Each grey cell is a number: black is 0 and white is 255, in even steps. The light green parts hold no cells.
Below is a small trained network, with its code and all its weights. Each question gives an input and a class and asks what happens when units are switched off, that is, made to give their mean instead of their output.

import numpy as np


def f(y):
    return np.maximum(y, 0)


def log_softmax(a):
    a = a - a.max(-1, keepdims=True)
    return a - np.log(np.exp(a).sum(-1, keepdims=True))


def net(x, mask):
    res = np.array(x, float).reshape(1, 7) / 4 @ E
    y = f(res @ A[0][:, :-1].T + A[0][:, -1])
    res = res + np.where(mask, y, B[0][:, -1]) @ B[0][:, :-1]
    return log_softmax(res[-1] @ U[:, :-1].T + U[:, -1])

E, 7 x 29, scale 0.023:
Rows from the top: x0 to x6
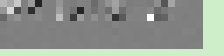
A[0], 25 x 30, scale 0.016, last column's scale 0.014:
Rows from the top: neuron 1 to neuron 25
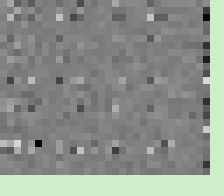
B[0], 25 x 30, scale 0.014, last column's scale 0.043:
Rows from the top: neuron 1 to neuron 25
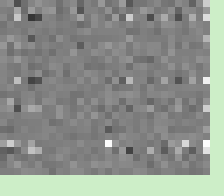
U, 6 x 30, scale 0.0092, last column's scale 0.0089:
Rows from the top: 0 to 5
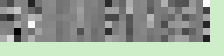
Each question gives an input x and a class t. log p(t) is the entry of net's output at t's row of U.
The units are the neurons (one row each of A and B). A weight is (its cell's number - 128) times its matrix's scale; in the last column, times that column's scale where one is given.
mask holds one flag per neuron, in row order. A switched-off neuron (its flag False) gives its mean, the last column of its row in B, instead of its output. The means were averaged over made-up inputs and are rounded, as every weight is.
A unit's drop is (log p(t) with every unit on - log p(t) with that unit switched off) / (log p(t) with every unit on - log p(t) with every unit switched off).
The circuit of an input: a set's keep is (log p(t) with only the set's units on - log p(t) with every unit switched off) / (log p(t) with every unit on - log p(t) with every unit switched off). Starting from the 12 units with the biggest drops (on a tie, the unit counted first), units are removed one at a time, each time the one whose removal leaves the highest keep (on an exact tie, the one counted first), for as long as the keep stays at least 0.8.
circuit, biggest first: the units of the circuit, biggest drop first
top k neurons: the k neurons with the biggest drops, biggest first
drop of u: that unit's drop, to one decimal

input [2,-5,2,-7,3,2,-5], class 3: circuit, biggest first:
(neuron 22)
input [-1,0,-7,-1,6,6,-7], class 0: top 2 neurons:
(neuron 21; neuron 12)
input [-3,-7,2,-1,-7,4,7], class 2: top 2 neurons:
(neuron 22; neuron 21)
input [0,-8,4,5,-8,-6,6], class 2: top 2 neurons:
(neuron 21; neuron 22)
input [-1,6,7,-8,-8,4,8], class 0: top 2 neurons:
(neuron 21; neuron 3)
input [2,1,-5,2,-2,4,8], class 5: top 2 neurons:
(neuron 3; neuron 16)
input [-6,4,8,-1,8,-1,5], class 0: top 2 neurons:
(neuron 3; neuron 21)
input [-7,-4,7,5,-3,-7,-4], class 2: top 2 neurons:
(neuron 22; neuron 21)
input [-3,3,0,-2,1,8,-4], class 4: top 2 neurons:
(neuron 21; neuron 12)
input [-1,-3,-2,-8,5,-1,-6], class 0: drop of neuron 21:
1.0
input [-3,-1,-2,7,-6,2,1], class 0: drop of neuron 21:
1.0
